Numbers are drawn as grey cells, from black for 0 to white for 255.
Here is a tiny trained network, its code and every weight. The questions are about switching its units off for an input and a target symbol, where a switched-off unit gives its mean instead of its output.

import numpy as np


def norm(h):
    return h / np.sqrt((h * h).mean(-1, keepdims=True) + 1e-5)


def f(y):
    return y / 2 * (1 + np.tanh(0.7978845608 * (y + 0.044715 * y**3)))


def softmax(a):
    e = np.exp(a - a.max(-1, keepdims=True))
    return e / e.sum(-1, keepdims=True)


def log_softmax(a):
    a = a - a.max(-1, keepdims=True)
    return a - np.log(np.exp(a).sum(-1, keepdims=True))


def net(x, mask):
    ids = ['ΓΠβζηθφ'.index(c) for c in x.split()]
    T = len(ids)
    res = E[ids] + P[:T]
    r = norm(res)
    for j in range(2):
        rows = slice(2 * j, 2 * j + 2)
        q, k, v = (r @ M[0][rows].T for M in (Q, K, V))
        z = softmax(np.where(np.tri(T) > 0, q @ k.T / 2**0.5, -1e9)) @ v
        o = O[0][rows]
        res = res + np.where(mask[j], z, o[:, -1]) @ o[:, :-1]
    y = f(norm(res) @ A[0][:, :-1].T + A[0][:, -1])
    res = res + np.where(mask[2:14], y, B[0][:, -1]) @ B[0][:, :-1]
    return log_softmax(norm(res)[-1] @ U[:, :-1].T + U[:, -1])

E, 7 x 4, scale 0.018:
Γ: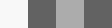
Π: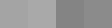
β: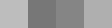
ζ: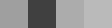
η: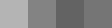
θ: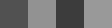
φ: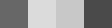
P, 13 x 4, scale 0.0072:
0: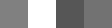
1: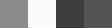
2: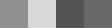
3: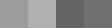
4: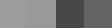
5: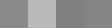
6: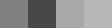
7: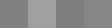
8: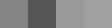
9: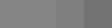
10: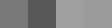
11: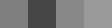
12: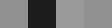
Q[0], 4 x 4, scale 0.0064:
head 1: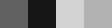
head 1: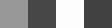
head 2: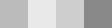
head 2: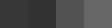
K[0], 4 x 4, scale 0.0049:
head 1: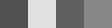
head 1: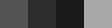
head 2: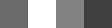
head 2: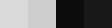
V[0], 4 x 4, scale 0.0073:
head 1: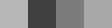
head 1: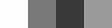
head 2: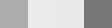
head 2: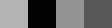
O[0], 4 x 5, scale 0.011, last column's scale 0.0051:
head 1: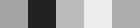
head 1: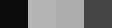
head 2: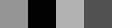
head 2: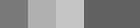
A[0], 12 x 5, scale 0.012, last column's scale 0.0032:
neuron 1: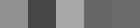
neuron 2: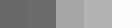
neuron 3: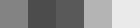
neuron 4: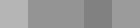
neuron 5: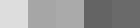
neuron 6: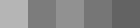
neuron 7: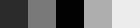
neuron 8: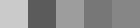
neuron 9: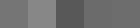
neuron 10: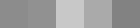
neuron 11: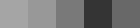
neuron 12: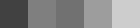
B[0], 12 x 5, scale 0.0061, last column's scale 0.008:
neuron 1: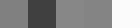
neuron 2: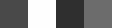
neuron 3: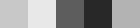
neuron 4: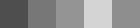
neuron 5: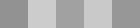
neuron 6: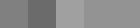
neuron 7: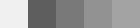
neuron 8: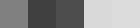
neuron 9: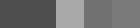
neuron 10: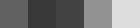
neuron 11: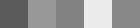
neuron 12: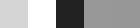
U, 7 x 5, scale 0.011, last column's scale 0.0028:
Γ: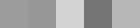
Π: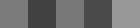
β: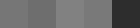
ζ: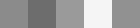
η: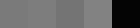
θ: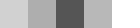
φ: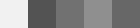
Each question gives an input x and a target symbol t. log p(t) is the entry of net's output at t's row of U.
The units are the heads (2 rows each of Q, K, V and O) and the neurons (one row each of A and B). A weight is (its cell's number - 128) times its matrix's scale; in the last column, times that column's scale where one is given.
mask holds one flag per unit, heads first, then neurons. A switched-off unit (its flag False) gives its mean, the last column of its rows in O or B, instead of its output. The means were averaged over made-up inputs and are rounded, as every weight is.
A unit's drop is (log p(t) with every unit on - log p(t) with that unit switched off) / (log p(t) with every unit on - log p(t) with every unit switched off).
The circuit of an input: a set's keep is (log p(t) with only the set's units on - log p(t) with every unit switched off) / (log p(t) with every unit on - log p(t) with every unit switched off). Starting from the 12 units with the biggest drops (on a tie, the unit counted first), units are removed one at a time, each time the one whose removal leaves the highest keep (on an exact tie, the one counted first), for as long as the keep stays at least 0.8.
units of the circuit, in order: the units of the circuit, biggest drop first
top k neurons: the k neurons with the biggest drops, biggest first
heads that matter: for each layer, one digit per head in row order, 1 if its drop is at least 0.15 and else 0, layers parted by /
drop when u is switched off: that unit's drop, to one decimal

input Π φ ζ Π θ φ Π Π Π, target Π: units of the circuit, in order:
[head 2]
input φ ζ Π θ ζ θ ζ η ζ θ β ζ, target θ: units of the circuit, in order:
[head 2; neuron 3; head 1]
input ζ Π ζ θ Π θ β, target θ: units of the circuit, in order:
[head 2; neuron 3]
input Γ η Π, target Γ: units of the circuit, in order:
[head 1; neuron 2]
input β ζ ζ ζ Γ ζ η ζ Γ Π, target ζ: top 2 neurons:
[neuron 3; neuron 10]
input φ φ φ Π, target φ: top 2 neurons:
[neuron 2; neuron 10]
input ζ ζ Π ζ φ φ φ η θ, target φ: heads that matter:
10
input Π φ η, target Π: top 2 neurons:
[neuron 12; neuron 9]
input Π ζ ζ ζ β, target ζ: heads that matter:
01
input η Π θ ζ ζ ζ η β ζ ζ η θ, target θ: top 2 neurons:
[neuron 7; neuron 12]
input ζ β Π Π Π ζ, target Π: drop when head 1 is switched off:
0.4
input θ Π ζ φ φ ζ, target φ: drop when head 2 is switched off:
0.3
